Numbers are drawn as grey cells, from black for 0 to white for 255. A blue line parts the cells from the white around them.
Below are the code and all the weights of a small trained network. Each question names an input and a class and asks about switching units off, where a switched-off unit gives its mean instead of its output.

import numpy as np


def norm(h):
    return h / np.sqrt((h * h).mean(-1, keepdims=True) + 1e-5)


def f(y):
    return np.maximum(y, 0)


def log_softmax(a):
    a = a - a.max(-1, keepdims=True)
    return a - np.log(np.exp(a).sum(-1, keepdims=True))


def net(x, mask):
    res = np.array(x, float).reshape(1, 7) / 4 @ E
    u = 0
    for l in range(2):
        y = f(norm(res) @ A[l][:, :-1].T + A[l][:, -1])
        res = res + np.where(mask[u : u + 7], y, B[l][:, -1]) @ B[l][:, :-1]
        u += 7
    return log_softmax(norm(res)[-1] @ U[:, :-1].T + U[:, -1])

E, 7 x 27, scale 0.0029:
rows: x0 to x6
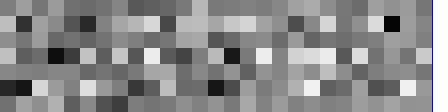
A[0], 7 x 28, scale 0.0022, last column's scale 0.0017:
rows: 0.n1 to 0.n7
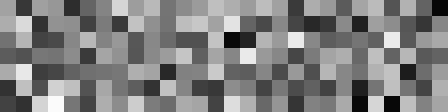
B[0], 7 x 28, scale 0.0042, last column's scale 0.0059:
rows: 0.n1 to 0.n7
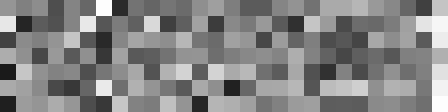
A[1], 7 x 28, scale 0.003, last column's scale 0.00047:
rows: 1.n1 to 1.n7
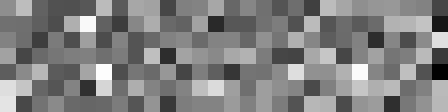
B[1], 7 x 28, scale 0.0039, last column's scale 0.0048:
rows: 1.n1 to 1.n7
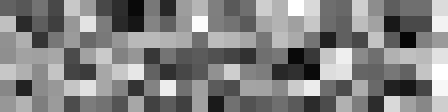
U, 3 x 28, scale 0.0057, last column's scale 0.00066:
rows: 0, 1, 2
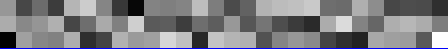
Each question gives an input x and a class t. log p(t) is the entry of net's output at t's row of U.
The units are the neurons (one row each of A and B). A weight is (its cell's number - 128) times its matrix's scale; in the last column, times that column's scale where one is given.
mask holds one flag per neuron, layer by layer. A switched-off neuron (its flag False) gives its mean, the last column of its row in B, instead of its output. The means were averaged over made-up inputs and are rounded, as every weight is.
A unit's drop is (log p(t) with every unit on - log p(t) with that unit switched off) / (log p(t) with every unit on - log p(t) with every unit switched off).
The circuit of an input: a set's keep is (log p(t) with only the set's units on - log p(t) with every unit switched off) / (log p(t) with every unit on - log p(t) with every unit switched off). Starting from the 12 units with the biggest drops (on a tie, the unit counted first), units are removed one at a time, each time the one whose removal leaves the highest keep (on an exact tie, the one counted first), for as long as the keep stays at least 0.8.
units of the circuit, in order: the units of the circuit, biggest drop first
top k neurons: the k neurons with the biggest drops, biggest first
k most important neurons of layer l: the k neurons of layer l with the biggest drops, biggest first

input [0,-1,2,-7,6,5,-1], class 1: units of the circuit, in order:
[0.n6]
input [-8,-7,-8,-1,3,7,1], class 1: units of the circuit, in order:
[1.n5; 0.n6]
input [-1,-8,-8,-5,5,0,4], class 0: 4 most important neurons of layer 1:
[1.n2; 1.n1; 1.n6; 1.n4]
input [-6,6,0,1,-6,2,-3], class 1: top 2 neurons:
[0.n5; 0.n3]
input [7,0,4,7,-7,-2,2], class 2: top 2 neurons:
[0.n3; 0.n6]
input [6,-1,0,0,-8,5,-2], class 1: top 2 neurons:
[1.n5; 0.n2]
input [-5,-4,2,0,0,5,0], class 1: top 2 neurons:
[1.n5; 0.n2]
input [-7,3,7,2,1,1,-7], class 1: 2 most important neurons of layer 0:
[0.n5; 0.n6]
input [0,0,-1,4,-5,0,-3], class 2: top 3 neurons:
[0.n2; 0.n6; 0.n3]
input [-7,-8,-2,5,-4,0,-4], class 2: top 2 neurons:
[0.n2; 0.n3]
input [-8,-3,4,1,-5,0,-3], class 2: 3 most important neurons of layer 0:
[0.n2; 0.n3; 0.n6]
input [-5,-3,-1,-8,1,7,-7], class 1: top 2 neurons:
[0.n6; 1.n5]
